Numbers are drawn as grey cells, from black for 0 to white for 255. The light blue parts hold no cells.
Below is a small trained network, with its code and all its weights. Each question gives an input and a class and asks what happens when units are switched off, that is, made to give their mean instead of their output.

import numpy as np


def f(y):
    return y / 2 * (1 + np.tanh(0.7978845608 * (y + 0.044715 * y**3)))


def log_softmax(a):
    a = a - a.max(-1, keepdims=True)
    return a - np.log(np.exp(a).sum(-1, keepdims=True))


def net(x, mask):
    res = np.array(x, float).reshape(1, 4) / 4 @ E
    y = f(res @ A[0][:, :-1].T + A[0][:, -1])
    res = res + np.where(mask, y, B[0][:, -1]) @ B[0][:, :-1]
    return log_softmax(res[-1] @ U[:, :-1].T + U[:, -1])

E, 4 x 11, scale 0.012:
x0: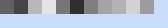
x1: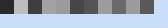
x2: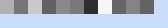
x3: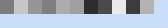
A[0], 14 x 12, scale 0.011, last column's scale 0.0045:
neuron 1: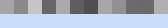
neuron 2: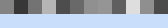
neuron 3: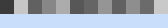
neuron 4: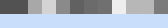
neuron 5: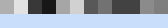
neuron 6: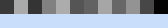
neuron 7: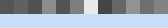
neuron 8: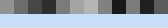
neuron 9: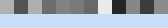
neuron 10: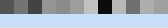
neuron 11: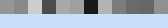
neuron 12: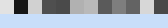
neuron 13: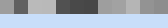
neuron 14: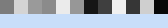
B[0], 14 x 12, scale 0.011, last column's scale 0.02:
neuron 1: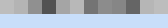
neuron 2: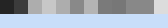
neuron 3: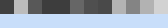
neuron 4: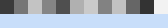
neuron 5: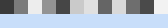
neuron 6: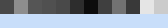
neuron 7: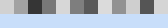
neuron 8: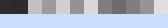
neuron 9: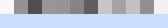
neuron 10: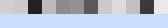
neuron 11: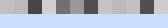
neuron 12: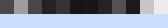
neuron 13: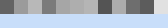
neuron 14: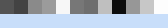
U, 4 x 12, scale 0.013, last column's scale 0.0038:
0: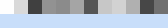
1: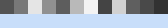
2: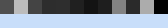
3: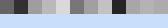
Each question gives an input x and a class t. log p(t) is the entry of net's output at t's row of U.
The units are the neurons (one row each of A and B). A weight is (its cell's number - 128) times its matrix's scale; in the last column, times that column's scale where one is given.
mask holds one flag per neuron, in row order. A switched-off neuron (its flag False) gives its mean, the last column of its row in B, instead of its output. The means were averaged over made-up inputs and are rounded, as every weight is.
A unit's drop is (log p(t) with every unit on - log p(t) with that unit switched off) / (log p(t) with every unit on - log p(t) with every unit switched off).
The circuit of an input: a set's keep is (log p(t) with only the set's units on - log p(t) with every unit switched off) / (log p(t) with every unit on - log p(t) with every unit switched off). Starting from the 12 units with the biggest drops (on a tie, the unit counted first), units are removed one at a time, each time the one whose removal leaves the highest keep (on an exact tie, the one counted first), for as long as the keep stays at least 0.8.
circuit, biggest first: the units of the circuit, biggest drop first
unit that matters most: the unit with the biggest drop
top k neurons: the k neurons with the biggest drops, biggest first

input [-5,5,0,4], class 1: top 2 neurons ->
(neuron 5; neuron 12)
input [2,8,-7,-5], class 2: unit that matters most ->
neuron 6
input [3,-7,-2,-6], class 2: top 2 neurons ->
(neuron 12; neuron 14)
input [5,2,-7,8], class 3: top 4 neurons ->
(neuron 14; neuron 9; neuron 11; neuron 7)
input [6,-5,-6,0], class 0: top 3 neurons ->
(neuron 10; neuron 7; neuron 5)
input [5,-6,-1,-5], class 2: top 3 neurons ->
(neuron 12; neuron 5; neuron 14)
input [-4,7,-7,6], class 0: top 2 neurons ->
(neuron 10; neuron 12)
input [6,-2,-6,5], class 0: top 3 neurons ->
(neuron 10; neuron 5; neuron 8)
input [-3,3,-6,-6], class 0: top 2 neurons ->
(neuron 7; neuron 14)
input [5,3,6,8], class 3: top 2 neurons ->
(neuron 14; neuron 10)
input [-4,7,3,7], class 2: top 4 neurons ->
(neuron 3; neuron 6; neuron 8; neuron 2)
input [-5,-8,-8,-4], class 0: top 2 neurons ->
(neuron 10; neuron 7)
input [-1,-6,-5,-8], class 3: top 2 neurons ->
(neuron 8; neuron 7)
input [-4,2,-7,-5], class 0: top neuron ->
(neuron 7)
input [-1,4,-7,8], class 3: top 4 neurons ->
(neuron 14; neuron 9; neuron 11; neuron 7)
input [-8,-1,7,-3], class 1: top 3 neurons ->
(neuron 5; neuron 8; neuron 10)
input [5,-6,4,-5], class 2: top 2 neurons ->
(neuron 12; neuron 5)
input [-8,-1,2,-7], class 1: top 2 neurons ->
(neuron 5; neuron 14)
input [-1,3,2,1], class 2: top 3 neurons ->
(neuron 10; neuron 7; neuron 9)
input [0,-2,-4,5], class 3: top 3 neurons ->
(neuron 14; neuron 11; neuron 9)
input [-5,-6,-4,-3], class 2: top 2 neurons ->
(neuron 12; neuron 4)
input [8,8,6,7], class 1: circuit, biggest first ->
(neuron 4)
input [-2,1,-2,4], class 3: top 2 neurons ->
(neuron 14; neuron 4)
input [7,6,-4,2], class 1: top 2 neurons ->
(neuron 4; neuron 12)
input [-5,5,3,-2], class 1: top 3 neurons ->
(neuron 5; neuron 12; neuron 8)
